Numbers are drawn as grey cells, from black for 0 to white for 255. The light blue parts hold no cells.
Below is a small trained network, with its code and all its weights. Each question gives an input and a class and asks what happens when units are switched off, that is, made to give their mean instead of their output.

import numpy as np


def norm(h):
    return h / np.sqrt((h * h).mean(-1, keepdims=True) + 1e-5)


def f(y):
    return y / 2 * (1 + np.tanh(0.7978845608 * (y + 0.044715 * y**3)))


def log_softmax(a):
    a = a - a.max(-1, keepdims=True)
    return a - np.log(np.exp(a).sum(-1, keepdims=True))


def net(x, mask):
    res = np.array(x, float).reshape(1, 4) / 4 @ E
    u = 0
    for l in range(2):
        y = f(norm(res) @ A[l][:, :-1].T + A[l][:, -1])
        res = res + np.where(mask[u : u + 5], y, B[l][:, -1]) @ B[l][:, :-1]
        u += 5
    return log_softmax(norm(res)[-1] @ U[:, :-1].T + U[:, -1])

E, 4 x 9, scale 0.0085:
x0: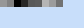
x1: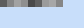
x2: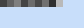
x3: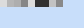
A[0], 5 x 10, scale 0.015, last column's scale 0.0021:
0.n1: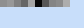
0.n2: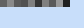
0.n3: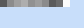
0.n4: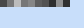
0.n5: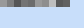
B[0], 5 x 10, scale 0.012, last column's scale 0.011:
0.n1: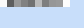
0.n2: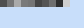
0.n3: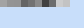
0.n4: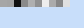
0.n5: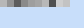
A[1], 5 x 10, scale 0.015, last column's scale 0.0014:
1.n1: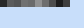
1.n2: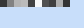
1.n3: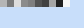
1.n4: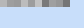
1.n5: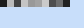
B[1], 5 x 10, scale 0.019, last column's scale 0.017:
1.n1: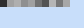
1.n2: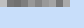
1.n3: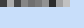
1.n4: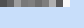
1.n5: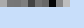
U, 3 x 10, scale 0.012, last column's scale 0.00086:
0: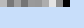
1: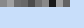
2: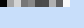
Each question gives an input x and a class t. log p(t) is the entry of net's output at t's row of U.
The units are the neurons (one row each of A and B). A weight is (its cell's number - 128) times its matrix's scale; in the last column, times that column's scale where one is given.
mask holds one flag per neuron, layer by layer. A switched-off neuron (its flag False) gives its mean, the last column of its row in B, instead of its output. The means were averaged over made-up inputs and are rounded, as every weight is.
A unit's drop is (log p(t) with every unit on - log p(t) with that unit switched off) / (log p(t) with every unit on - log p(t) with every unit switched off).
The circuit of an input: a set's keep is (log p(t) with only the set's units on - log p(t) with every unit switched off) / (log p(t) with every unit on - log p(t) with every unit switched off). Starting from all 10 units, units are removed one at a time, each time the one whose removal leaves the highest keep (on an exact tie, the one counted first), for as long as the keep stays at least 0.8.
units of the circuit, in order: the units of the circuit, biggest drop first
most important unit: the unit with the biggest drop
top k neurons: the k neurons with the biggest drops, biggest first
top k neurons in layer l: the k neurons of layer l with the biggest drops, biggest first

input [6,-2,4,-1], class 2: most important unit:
1.n1
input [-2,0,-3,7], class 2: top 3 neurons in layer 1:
[1.n4, 1.n5, 1.n3]
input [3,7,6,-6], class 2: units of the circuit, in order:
[1.n1, 0.n2]
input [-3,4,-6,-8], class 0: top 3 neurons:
[1.n2, 0.n3, 0.n4]
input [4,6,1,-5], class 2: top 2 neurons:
[1.n1, 0.n4]
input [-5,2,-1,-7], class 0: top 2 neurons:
[0.n3, 1.n2]
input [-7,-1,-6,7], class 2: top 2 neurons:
[1.n4, 1.n5]
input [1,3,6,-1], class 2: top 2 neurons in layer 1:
[1.n1, 1.n3]
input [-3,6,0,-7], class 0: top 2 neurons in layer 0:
[0.n3, 0.n5]
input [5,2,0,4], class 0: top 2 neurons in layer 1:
[1.n5, 1.n4]
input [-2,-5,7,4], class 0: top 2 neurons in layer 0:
[0.n4, 0.n1]
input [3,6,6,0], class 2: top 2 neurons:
[0.n2, 1.n1]
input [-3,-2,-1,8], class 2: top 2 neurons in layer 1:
[1.n4, 1.n5]
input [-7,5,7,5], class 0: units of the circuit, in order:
[0.n4]
